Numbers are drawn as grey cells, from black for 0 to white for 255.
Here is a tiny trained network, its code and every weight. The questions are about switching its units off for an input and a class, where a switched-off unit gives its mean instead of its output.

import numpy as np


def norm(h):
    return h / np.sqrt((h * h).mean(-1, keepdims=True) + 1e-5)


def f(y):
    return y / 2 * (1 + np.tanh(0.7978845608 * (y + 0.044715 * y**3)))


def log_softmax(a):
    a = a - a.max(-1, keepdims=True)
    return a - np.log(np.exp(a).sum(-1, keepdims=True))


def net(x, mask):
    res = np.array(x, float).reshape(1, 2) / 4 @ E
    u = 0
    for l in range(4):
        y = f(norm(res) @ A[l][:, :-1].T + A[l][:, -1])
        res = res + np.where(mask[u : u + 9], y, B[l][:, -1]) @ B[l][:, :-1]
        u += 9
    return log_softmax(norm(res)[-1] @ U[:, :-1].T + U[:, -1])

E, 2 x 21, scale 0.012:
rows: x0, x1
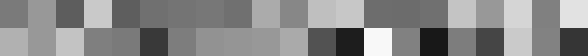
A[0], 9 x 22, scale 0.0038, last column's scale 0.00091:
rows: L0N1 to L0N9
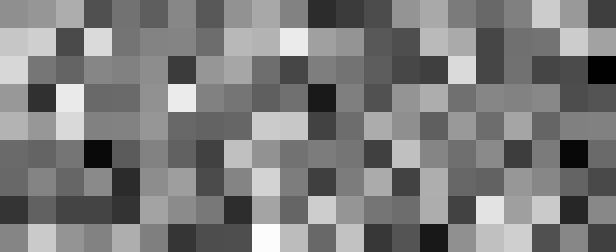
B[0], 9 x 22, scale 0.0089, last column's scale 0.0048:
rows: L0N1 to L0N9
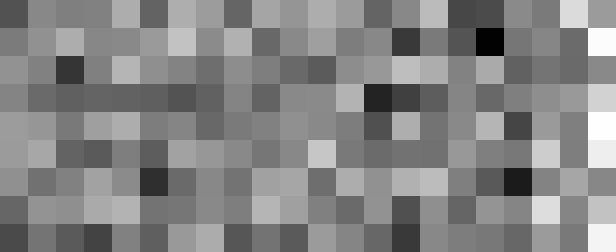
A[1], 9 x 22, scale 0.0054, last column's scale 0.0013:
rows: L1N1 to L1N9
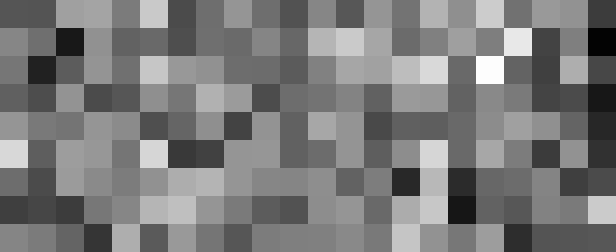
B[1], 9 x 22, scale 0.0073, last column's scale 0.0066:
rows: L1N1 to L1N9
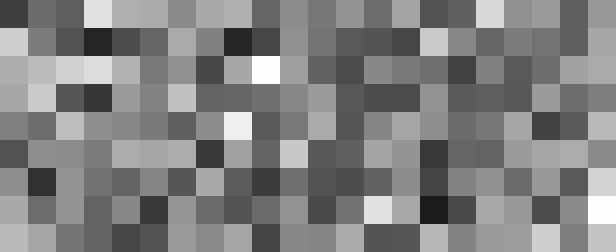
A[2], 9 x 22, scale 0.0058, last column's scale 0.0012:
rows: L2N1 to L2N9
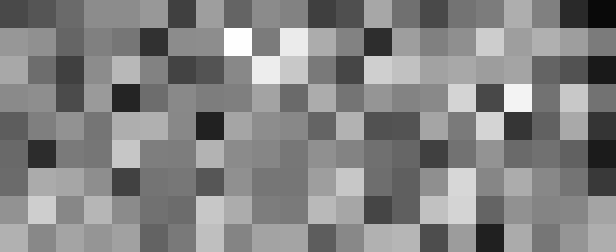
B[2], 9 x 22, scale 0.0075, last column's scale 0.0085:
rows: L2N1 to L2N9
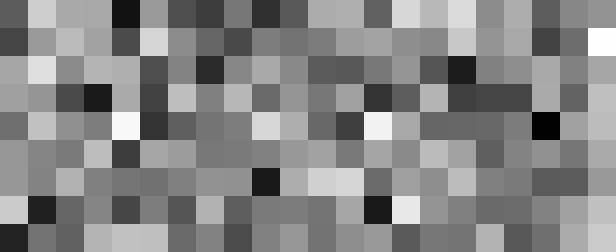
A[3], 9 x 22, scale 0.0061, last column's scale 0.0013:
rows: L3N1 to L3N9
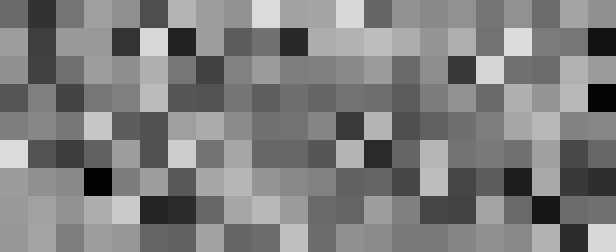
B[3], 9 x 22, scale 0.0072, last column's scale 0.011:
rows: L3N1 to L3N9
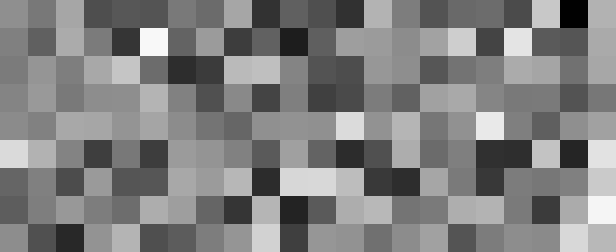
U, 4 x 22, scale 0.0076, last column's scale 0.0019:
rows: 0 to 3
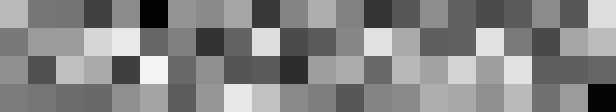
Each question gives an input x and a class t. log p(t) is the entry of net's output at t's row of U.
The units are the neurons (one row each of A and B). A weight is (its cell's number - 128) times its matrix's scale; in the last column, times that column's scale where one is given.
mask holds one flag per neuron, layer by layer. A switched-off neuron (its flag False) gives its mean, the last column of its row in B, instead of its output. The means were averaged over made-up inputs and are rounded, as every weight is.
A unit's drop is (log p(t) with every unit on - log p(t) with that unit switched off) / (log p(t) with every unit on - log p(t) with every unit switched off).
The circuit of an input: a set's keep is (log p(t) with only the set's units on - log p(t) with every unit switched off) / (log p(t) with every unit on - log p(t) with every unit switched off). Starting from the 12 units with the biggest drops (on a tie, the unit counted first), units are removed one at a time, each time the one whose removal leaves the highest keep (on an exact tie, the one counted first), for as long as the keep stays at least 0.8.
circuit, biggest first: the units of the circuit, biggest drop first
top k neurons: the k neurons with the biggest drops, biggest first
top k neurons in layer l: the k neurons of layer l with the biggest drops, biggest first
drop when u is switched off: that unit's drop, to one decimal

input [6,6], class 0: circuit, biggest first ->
[L2N4]
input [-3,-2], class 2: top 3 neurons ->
[L2N2 L0N2 L2N4]
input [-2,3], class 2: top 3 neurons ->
[L2N2 L1N9 L0N2]
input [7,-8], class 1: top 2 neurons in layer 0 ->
[L0N6 L0N4]
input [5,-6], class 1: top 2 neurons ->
[L0N6 L2N5]
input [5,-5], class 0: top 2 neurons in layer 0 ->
[L0N2 L0N5]
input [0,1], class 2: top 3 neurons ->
[L1N9 L2N2 L1N8]
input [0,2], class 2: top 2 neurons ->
[L1N9 L2N2]
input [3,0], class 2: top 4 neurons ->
[L0N2 L1N7 L0N9 L0N6]
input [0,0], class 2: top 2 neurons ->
[L0N3 L0N4]
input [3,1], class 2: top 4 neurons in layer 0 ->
[L0N2 L0N9 L0N6 L0N4]
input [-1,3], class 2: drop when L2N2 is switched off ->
1.1
